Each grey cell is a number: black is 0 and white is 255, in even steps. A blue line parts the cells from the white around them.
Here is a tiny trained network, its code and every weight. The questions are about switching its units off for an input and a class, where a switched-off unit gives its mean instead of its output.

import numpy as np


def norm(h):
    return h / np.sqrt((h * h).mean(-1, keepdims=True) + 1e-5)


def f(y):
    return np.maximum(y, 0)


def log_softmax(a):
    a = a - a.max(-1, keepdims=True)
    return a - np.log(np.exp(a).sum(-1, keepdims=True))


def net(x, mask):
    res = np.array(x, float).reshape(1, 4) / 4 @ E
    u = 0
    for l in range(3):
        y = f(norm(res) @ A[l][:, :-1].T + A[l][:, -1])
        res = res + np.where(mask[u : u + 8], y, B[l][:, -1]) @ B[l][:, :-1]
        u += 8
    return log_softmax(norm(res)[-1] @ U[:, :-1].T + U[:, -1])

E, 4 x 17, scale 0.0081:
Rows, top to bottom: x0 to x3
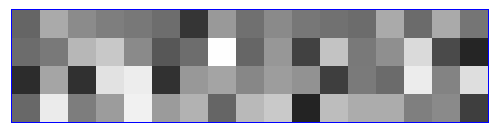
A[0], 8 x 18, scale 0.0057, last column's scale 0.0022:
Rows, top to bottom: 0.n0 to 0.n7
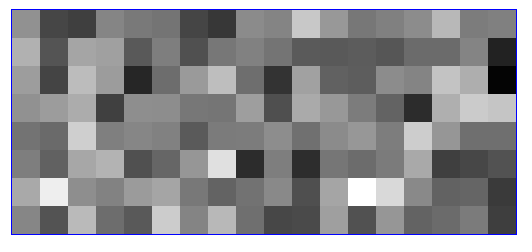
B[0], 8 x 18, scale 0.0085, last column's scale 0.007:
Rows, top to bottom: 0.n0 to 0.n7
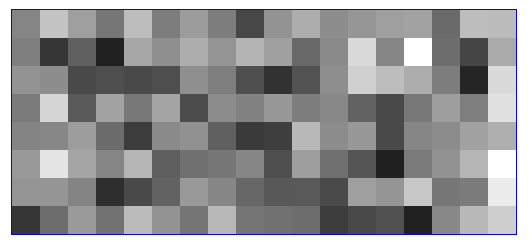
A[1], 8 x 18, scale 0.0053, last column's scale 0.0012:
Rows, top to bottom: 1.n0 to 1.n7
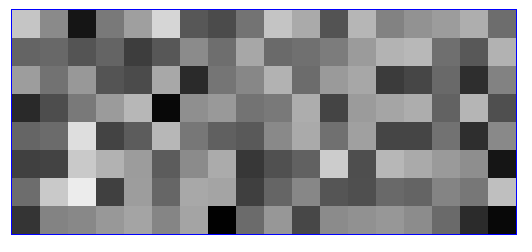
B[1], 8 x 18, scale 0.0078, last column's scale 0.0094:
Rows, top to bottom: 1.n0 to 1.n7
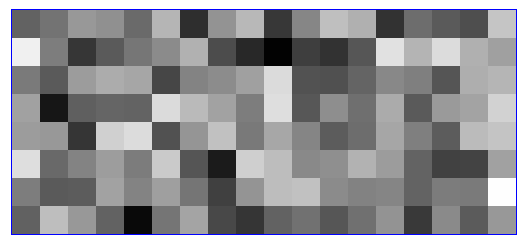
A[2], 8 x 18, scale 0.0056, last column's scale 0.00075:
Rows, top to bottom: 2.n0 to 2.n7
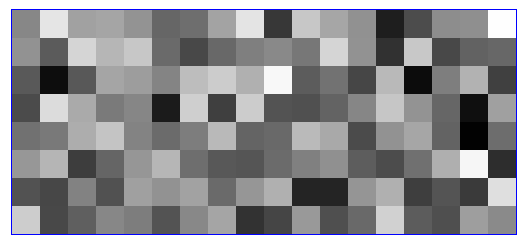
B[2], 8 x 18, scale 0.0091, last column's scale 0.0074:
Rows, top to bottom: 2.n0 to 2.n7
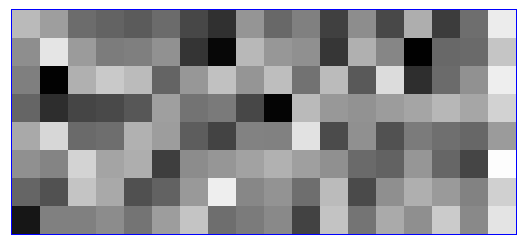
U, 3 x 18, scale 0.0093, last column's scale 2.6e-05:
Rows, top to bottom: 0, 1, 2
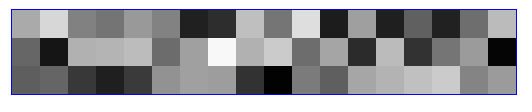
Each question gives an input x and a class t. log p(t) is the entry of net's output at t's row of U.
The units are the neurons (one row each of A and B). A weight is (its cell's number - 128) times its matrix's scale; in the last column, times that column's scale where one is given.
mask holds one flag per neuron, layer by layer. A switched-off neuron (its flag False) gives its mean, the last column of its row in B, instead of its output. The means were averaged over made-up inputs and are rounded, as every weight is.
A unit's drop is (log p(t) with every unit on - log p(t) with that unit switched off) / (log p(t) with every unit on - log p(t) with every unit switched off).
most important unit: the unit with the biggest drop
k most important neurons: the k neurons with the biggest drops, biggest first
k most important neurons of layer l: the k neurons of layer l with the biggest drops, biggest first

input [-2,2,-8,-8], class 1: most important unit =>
0.n7
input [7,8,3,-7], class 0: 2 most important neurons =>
(0.n5 0.n6)
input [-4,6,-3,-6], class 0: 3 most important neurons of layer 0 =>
(0.n5 0.n6 0.n7)
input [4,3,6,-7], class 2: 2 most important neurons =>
(0.n2 0.n7)
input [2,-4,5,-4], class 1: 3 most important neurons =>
(1.n3 0.n5 0.n6)
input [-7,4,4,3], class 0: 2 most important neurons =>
(0.n5 0.n7)
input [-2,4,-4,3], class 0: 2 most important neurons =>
(0.n5 1.n3)
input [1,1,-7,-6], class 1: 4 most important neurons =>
(0.n7 1.n2 0.n6 1.n4)
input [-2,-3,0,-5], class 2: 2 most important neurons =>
(0.n2 0.n5)
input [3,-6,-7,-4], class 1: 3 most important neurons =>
(1.n2 0.n5 1.n4)
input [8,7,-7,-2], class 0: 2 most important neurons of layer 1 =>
(1.n3 1.n1)
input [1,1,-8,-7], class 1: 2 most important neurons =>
(0.n7 1.n2)
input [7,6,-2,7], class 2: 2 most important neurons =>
(0.n6 2.n3)
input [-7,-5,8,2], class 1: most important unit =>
1.n3
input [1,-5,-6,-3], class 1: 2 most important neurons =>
(1.n2 0.n5)
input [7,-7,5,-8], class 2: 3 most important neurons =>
(0.n2 0.n5 1.n3)
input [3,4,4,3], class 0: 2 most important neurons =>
(0.n5 0.n7)
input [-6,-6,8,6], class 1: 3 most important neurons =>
(1.n3 0.n5 0.n3)
